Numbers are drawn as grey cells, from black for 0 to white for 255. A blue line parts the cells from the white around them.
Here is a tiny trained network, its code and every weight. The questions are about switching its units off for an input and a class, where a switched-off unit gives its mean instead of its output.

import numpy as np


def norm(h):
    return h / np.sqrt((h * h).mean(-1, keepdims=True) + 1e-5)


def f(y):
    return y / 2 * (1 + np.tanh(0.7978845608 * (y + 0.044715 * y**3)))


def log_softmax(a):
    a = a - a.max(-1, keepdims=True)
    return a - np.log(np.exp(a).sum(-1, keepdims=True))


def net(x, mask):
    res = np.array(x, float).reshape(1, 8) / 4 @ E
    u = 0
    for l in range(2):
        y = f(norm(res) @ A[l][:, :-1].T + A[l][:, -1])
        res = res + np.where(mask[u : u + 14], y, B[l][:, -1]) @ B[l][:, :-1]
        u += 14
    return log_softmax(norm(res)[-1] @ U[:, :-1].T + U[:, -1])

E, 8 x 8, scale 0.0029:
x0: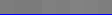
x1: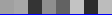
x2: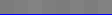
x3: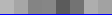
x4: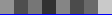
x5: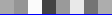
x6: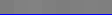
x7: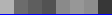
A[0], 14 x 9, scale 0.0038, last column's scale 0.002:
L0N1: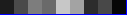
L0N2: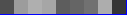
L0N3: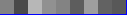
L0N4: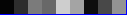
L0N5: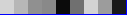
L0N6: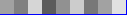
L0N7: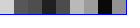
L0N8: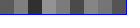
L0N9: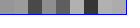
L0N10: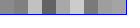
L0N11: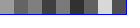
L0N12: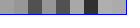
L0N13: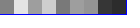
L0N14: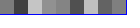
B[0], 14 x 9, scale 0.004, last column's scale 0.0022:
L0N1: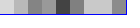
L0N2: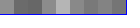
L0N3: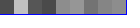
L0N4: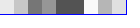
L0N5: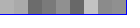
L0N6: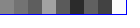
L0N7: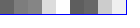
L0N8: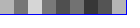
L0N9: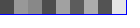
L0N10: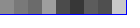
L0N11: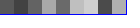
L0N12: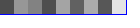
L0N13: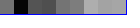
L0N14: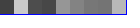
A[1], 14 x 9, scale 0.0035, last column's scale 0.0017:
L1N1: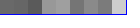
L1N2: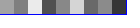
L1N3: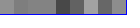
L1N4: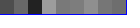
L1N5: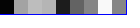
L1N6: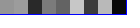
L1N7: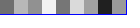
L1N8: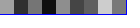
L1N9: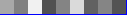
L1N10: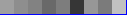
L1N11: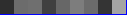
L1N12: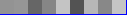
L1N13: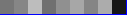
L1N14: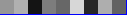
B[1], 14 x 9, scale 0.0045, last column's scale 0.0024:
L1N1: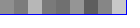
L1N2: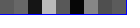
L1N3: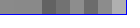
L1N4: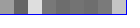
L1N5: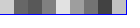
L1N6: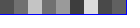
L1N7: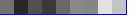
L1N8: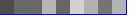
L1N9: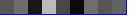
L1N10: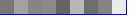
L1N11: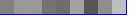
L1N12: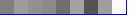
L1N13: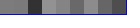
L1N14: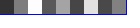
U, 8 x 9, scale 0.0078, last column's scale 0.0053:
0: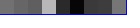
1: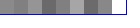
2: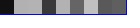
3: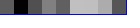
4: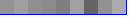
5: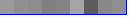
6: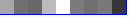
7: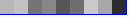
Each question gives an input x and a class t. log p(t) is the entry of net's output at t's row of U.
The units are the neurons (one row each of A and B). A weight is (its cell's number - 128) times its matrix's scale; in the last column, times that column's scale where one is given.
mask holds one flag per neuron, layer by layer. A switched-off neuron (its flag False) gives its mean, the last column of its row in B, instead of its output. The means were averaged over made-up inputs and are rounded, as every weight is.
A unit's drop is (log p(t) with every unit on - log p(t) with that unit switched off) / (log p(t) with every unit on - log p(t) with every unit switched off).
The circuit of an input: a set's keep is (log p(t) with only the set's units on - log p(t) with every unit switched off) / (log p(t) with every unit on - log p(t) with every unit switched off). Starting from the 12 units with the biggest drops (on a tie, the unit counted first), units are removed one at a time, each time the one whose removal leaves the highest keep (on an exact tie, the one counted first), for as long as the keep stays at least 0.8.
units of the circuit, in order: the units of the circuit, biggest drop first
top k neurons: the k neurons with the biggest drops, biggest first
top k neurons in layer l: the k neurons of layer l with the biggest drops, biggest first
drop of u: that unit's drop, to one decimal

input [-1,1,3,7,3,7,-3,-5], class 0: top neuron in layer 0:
(L0N4)
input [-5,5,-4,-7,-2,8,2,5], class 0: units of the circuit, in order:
(L1N9; L1N2)
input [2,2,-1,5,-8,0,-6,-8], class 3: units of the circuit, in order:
(L1N7; L0N13)
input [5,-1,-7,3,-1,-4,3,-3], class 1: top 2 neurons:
(L0N6; L0N7)
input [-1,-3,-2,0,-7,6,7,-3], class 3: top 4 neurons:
(L1N7; L0N8; L0N13; L0N6)
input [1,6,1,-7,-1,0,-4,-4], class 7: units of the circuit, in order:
(L0N4; L0N1)
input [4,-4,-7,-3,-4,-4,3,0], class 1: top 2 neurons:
(L0N6; L0N11)
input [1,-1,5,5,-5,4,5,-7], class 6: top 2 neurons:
(L1N5; L0N4)
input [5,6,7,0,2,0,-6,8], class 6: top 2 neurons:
(L0N7; L0N14)
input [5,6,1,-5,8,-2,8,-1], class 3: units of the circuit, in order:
(L1N8; L0N11)
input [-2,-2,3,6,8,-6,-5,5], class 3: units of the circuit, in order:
(L1N8; L0N6; L0N4)
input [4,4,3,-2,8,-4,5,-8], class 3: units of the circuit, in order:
(L1N8; L0N11)
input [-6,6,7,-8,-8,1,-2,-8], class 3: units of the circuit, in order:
(L1N7; L0N13)
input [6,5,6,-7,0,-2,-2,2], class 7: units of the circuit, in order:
(L0N4)
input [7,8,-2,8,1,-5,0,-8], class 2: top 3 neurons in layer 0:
(L0N4; L0N7; L0N6)
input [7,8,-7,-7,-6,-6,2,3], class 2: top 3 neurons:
(L1N14; L0N6; L0N10)
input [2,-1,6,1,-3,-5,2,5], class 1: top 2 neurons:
(L0N6; L0N10)
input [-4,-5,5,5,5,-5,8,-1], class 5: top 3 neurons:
(L0N6; L0N9; L0N12)
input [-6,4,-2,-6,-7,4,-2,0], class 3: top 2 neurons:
(L1N7; L0N13)
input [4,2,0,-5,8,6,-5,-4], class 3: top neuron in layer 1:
(L1N8)
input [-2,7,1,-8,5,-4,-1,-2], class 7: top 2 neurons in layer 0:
(L0N4; L0N1)
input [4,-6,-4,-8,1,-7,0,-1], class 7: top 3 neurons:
(L0N4; L0N1; L0N6)
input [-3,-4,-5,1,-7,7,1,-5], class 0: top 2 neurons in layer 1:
(L1N9; L1N2)
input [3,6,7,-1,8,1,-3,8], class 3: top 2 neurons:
(L1N8; L0N14)
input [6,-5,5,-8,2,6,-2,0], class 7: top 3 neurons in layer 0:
(L0N4; L0N1; L0N8)
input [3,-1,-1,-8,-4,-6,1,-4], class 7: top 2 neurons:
(L0N4; L0N1)
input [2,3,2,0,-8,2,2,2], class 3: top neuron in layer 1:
(L1N7)
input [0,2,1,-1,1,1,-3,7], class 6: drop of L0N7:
1.1
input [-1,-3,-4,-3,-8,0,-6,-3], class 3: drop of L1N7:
0.3
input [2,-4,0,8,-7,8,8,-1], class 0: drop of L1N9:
0.4
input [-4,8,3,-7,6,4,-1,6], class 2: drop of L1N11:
0.0
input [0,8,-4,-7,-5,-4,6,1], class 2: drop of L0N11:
0.1
